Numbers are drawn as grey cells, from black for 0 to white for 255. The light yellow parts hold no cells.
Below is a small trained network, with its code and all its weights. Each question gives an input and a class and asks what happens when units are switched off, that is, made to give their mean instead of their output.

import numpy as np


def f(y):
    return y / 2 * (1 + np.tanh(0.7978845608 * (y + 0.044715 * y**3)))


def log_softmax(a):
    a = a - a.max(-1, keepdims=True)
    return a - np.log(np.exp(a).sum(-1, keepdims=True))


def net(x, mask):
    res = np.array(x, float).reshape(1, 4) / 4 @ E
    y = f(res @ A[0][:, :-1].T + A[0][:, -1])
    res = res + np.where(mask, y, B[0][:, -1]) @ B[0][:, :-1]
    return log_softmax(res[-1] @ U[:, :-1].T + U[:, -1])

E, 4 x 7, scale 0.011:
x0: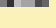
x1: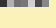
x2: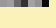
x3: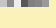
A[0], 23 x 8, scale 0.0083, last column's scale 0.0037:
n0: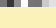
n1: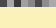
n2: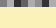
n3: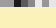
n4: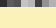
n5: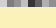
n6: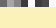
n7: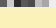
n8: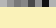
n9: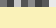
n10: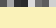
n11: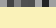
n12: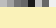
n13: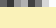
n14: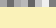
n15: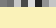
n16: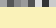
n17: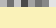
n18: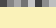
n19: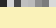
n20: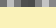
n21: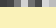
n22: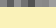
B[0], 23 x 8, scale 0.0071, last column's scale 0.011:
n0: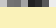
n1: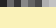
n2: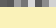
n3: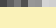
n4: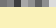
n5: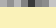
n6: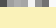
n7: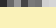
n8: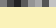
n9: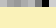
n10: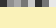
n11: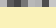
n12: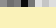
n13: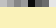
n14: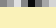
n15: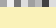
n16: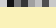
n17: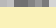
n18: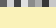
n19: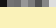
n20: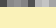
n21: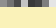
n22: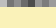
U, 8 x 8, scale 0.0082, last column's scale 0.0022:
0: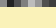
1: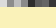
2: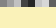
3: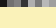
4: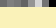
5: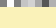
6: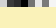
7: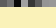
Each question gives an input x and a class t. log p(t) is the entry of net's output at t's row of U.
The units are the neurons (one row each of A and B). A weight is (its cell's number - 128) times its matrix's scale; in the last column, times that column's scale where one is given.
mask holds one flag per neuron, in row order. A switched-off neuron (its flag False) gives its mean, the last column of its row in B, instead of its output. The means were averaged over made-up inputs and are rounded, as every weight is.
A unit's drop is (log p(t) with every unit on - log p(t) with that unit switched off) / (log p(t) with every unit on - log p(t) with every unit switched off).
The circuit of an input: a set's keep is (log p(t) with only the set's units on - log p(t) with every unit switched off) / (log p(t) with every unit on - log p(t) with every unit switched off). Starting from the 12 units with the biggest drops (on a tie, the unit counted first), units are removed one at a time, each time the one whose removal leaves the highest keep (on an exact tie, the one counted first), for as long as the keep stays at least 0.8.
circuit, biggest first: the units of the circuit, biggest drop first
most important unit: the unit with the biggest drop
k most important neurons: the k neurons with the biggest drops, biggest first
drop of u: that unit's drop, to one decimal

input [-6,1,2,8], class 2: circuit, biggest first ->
[n20, n9]
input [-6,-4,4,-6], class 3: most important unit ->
n7
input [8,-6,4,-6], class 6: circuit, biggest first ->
[n16, n10]
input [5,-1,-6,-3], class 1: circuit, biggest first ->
[n13, n0]
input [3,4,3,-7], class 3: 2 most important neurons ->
[n1, n19]
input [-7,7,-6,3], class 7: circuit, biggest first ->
[n21, n1]
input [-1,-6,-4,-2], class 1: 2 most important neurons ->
[n0, n13]
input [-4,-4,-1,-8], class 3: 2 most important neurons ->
[n7, n3]
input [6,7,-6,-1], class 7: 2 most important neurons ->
[n21, n0]
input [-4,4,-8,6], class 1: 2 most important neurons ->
[n0, n12]
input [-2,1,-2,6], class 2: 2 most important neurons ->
[n0, n21]
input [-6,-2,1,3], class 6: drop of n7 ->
-0.1
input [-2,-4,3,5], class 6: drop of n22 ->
0.0
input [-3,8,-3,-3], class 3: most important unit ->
n10
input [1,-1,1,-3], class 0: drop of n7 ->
0.2
